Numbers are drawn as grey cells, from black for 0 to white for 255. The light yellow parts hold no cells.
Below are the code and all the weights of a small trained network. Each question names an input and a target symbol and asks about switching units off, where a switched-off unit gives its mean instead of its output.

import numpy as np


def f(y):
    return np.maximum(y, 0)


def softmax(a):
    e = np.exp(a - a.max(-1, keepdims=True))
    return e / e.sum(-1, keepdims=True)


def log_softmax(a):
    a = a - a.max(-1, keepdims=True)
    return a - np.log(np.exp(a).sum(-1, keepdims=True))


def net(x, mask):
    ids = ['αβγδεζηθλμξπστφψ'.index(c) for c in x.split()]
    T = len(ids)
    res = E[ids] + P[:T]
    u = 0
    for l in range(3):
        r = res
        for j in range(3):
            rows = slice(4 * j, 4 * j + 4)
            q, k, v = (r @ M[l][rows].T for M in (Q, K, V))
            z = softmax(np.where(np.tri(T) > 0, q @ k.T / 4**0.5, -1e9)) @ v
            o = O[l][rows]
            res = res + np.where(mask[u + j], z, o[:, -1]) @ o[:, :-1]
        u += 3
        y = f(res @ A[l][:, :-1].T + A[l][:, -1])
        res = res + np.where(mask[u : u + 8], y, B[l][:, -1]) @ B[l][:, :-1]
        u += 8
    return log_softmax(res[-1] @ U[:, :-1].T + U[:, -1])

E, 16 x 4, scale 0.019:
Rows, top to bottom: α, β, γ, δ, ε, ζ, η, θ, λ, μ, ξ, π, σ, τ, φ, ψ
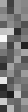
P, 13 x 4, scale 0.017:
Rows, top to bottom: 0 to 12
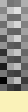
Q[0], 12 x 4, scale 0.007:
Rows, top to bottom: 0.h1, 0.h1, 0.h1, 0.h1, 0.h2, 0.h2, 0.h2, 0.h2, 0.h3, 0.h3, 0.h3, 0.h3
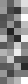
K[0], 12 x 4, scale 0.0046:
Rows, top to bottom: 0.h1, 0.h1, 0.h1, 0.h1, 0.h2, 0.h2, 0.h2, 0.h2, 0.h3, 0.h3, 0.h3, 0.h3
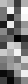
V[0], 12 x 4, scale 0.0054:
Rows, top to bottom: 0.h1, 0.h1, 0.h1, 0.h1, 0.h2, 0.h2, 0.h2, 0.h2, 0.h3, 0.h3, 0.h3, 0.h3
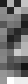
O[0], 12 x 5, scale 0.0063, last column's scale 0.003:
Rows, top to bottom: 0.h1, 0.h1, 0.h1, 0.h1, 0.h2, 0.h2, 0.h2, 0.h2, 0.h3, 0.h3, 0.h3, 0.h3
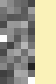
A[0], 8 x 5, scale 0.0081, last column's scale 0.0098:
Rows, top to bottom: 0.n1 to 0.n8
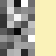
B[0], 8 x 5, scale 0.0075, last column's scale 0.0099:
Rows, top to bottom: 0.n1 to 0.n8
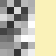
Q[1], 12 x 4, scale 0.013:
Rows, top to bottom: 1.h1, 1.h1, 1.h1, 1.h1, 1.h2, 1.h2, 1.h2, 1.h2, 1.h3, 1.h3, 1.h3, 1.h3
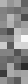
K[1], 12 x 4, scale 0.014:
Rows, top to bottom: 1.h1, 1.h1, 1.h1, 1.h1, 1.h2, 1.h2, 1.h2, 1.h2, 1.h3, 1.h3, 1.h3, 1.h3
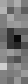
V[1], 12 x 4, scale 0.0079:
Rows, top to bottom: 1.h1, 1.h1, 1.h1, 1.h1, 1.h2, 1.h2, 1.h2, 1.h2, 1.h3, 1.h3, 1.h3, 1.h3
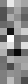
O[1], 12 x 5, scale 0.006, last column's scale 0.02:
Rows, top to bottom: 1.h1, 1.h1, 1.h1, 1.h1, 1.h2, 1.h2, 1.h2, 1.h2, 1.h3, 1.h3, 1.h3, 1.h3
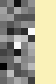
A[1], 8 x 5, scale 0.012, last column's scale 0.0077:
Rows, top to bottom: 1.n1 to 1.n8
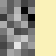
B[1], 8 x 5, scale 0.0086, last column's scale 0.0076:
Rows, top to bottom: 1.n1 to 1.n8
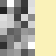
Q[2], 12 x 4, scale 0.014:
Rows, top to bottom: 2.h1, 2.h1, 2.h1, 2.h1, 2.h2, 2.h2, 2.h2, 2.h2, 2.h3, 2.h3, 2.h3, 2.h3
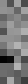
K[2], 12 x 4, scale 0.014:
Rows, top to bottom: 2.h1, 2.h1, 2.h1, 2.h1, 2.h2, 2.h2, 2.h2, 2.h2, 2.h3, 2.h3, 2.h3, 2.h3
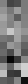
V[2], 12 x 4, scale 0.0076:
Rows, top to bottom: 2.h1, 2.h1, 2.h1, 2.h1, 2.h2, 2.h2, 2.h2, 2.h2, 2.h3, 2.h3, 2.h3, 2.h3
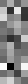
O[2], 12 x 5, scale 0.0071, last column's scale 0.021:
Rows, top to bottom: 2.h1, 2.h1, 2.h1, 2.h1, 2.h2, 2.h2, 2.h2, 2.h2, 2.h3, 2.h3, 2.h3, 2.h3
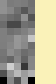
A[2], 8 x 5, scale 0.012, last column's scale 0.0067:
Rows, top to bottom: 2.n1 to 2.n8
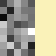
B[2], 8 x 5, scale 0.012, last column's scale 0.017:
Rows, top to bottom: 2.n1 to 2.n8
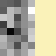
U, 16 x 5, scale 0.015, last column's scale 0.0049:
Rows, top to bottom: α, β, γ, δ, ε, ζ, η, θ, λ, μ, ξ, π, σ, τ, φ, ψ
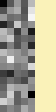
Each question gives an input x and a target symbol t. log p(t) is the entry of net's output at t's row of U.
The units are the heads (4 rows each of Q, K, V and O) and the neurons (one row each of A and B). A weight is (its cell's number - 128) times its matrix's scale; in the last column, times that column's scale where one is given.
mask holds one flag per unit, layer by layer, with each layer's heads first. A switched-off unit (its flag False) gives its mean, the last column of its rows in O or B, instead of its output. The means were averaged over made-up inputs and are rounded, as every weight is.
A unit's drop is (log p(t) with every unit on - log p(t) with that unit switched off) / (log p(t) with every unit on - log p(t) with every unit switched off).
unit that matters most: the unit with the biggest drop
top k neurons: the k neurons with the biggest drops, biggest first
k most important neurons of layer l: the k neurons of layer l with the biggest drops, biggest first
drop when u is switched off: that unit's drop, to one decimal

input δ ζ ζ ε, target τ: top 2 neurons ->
2.n3; 1.n4
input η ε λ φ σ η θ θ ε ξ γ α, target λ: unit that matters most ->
0.n4
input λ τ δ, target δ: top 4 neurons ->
2.n3; 0.n2; 1.n1; 1.n2
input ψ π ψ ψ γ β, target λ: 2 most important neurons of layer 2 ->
2.n3; 2.n5
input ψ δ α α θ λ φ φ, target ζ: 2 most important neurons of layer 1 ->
1.n1; 1.n2
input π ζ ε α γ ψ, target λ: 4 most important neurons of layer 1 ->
1.n1; 1.n7; 1.n2; 1.n4
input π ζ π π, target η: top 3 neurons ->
2.n3; 1.n4; 1.n2
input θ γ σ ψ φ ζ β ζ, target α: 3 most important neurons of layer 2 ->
2.n3; 2.n6; 2.n8
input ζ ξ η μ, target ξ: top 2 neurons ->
0.n8; 0.n3
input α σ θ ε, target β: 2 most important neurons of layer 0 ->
0.n4; 0.n2
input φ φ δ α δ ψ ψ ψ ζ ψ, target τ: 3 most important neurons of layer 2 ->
2.n3; 2.n2; 2.n5
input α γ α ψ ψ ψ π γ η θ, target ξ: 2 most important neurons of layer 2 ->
2.n3; 2.n8
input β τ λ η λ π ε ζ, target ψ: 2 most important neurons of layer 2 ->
2.n5; 2.n3
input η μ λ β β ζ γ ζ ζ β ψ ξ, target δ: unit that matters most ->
0.n8
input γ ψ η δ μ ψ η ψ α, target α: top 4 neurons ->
1.n1; 0.n8; 2.n3; 0.n1
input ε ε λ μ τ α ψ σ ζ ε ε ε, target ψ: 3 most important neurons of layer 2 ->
2.n5; 2.n3; 2.n1
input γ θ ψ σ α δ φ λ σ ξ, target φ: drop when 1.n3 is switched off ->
0.0
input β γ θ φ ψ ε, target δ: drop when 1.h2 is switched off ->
0.1
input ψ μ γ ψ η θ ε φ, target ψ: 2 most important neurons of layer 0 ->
0.n4; 0.n1
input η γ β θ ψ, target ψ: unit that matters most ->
1.h2
